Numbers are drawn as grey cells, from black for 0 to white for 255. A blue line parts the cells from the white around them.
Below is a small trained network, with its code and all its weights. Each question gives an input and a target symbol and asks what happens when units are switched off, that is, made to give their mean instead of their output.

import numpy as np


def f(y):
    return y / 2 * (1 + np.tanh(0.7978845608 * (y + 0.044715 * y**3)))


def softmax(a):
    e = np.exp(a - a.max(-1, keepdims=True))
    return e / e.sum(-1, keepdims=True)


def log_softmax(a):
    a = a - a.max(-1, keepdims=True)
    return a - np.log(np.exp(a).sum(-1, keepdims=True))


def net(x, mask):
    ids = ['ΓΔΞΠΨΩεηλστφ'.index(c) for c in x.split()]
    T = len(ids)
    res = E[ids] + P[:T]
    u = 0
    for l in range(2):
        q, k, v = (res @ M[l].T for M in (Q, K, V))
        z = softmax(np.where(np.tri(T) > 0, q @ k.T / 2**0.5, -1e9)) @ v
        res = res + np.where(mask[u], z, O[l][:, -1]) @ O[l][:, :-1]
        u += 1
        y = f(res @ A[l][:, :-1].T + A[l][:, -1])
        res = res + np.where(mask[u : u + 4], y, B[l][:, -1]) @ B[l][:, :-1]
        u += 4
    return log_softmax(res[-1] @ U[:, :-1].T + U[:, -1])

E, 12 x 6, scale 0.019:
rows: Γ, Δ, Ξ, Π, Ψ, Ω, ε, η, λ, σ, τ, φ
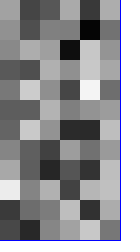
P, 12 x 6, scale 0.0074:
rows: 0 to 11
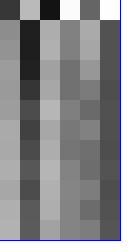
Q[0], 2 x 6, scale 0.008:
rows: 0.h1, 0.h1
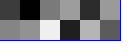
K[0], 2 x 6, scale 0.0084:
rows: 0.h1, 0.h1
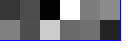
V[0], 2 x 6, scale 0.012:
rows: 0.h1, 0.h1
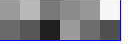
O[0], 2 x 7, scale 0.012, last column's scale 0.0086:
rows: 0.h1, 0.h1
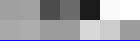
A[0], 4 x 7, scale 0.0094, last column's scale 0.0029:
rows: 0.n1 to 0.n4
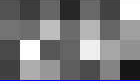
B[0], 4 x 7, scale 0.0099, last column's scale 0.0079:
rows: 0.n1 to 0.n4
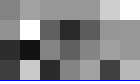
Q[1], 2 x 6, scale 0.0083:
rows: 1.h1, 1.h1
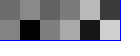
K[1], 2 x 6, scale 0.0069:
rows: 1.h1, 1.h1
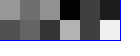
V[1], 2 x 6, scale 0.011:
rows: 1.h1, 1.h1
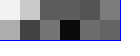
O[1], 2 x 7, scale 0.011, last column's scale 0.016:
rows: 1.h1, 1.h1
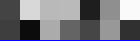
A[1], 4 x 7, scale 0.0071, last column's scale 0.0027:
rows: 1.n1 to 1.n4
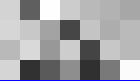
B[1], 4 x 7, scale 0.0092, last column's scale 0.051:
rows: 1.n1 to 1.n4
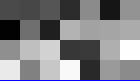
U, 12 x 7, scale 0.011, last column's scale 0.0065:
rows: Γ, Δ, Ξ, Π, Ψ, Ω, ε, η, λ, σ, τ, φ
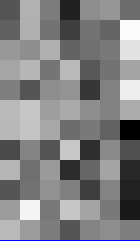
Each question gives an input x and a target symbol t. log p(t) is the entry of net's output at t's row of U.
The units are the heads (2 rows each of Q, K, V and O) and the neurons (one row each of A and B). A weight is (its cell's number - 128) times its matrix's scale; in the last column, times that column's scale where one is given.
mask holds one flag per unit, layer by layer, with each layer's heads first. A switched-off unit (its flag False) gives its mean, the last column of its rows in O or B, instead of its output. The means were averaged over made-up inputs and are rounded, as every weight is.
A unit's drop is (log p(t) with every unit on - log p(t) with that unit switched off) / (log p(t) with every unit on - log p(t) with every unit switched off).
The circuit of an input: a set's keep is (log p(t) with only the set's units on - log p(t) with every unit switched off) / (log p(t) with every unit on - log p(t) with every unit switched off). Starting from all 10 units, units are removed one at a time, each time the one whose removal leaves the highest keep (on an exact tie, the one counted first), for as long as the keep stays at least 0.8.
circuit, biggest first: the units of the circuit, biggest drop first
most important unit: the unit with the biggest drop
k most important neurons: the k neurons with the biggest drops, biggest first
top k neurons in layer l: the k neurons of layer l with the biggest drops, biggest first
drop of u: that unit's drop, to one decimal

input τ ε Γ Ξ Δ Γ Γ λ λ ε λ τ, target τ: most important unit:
1.h1
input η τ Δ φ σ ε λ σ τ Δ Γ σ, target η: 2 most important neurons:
[0.n3; 1.n3]
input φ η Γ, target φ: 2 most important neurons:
[0.n3; 1.n4]
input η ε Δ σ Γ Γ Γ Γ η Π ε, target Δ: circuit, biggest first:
[1.n3; 0.n4; 0.h1]
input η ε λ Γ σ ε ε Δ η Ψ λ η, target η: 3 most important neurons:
[0.n3; 1.n3; 1.n2]
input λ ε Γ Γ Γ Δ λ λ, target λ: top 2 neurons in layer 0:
[0.n3; 0.n1]
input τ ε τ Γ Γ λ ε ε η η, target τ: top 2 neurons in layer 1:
[1.n3; 1.n2]
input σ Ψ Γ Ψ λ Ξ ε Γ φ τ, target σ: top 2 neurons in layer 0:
[0.n4; 0.n1]
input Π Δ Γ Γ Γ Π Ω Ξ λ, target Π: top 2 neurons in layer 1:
[1.n4; 1.n3]
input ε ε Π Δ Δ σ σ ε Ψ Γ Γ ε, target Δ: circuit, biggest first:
[1.n3; 0.h1]
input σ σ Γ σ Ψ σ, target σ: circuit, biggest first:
[1.h1; 0.h1]
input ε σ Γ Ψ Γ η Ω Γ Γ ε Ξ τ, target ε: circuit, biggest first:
[0.h1; 0.n4; 1.n3; 1.h1]
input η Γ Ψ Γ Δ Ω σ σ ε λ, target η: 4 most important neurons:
[0.n3; 1.n2; 1.n3; 1.n4]
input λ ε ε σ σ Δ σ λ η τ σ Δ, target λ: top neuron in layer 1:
[1.n3]
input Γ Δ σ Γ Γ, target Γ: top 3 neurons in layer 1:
[1.n3; 1.n2; 1.n1]
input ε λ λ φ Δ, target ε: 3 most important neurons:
[0.n4; 1.n2; 1.n3]
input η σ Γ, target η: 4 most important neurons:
[0.n3; 1.n2; 1.n3; 1.n4]
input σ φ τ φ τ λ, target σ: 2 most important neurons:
[0.n1; 1.n3]
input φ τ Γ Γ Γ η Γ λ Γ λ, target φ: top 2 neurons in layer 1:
[1.n4; 1.n3]
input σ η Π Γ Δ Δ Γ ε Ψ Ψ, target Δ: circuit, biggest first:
[0.h1]
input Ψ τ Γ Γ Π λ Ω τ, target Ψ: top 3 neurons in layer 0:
[0.n3; 0.n1; 0.n4]
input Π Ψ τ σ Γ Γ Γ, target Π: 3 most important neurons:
[1.n4; 1.n3; 0.n1]
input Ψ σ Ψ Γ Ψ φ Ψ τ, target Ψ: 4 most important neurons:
[1.n3; 0.n3; 0.n1; 1.n2]
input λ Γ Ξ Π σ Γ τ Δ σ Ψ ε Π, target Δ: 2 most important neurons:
[1.n3; 0.n1]
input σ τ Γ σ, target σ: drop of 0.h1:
0.4
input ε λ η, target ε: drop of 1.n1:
0.0
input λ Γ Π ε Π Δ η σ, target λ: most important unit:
0.n3
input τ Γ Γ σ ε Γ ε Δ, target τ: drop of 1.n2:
0.2
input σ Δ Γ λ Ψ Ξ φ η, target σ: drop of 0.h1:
1.1
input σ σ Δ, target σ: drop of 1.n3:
0.0
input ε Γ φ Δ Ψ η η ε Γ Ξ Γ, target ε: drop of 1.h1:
0.4
